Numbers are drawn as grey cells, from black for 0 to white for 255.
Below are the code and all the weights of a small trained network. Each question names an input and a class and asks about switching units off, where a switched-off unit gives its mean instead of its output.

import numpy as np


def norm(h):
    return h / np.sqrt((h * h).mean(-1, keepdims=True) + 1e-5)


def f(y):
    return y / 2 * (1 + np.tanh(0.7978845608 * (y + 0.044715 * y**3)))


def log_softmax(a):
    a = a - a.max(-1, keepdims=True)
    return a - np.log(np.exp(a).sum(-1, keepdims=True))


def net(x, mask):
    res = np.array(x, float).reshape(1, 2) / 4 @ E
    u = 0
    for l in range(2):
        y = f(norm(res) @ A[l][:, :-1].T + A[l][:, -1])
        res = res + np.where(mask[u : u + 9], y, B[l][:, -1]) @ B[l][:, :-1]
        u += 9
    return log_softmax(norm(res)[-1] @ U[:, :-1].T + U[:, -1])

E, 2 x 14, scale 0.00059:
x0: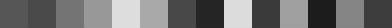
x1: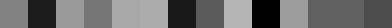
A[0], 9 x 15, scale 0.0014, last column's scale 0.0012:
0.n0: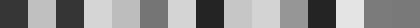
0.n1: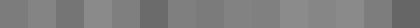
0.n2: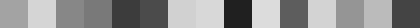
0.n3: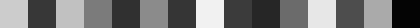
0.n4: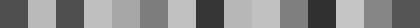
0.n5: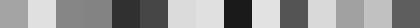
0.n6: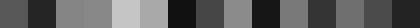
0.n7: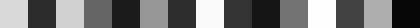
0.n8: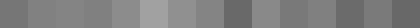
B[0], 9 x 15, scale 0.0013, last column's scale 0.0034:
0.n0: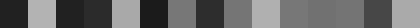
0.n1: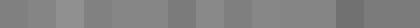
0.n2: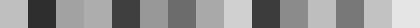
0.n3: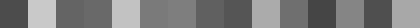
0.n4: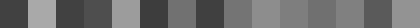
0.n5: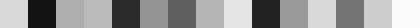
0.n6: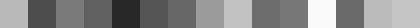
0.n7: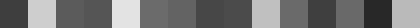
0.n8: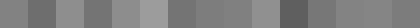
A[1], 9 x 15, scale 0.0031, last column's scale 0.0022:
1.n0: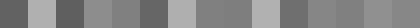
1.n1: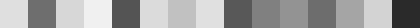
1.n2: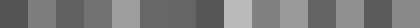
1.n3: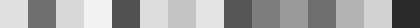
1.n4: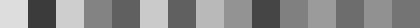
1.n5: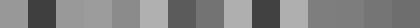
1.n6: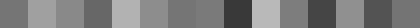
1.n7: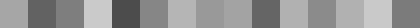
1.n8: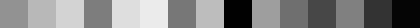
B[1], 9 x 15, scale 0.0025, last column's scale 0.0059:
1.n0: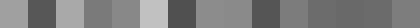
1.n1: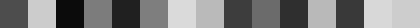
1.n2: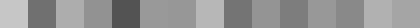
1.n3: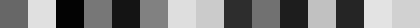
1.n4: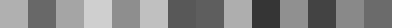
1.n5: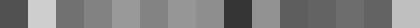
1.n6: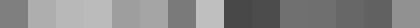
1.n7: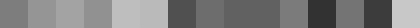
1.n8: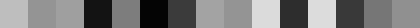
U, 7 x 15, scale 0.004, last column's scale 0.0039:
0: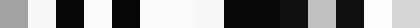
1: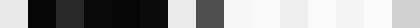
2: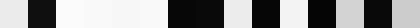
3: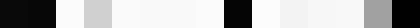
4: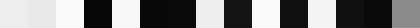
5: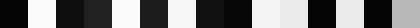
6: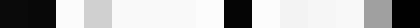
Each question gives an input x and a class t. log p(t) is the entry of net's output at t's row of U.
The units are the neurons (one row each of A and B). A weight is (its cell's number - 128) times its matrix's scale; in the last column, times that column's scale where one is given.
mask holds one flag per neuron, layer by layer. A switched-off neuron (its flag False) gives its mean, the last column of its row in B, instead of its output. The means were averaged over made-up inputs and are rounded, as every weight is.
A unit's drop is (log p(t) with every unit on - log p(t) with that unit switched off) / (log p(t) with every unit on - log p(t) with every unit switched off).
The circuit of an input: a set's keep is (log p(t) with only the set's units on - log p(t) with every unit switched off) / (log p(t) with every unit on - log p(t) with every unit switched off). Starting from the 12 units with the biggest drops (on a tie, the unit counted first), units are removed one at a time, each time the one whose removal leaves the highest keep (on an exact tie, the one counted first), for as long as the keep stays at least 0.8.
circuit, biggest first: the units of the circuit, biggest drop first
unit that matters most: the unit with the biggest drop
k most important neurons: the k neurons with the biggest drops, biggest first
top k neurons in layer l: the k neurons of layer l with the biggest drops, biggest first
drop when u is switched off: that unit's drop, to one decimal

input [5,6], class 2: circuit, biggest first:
[1.n3]
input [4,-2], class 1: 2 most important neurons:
[1.n7, 0.n7]
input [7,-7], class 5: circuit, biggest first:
[0.n0, 1.n3]
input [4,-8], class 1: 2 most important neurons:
[0.n0, 0.n4]
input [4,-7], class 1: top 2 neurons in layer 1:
[1.n4, 1.n7]
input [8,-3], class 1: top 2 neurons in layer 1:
[1.n7, 1.n4]
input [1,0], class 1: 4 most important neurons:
[0.n5, 0.n2, 1.n4, 0.n0]
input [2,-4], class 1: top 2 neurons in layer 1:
[1.n4, 1.n3]
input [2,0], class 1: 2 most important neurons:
[0.n5, 0.n2]
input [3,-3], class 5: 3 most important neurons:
[0.n0, 1.n4, 0.n5]
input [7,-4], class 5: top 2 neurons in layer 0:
[0.n5, 0.n2]
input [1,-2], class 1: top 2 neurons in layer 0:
[0.n0, 0.n4]
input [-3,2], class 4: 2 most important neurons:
[0.n7, 0.n3]
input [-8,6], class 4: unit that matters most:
0.n7
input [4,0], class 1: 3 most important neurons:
[0.n5, 0.n2, 1.n4]
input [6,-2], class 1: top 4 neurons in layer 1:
[1.n7, 1.n4, 1.n3, 1.n1]
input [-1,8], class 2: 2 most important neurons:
[1.n3, 1.n1]
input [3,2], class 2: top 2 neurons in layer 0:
[0.n7, 0.n6]
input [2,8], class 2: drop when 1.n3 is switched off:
0.1
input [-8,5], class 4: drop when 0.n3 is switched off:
1.3
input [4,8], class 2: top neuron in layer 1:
[1.n3]
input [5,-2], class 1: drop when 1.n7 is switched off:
0.8
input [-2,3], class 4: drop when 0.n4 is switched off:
0.0
